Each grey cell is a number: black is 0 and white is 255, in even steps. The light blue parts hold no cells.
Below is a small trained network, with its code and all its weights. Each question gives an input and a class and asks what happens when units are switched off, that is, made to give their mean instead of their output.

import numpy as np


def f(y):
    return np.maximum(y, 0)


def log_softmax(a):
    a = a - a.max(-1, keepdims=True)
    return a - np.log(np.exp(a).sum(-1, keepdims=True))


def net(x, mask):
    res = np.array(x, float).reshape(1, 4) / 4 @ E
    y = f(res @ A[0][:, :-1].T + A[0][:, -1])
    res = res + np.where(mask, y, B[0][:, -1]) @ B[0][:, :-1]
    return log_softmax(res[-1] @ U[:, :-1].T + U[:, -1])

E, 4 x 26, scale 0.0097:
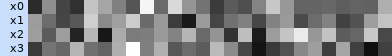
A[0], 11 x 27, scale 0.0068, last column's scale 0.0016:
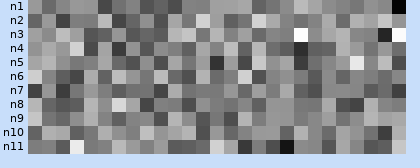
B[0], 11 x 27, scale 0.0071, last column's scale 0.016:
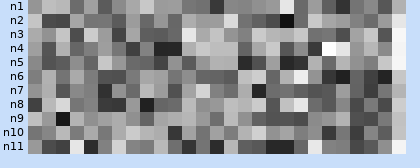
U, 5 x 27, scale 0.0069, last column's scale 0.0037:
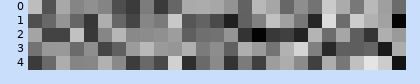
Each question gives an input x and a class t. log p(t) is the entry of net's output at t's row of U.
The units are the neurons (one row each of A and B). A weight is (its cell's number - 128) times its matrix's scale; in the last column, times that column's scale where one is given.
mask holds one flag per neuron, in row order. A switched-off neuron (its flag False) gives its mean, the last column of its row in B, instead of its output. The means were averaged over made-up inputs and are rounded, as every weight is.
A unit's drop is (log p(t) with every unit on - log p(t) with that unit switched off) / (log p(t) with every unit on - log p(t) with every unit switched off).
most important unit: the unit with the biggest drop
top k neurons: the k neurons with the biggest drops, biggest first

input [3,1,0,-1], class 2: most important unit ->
n3
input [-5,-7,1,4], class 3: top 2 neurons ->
[n3, n5]
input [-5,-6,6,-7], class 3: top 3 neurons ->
[n4, n1, n5]
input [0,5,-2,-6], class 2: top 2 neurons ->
[n3, n5]
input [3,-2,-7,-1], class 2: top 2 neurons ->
[n3, n5]
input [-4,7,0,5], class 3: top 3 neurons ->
[n8, n6, n5]
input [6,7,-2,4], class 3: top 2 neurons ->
[n5, n8]
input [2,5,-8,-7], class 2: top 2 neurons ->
[n5, n3]
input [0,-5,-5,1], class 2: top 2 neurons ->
[n11, n3]
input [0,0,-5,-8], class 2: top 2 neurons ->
[n5, n3]
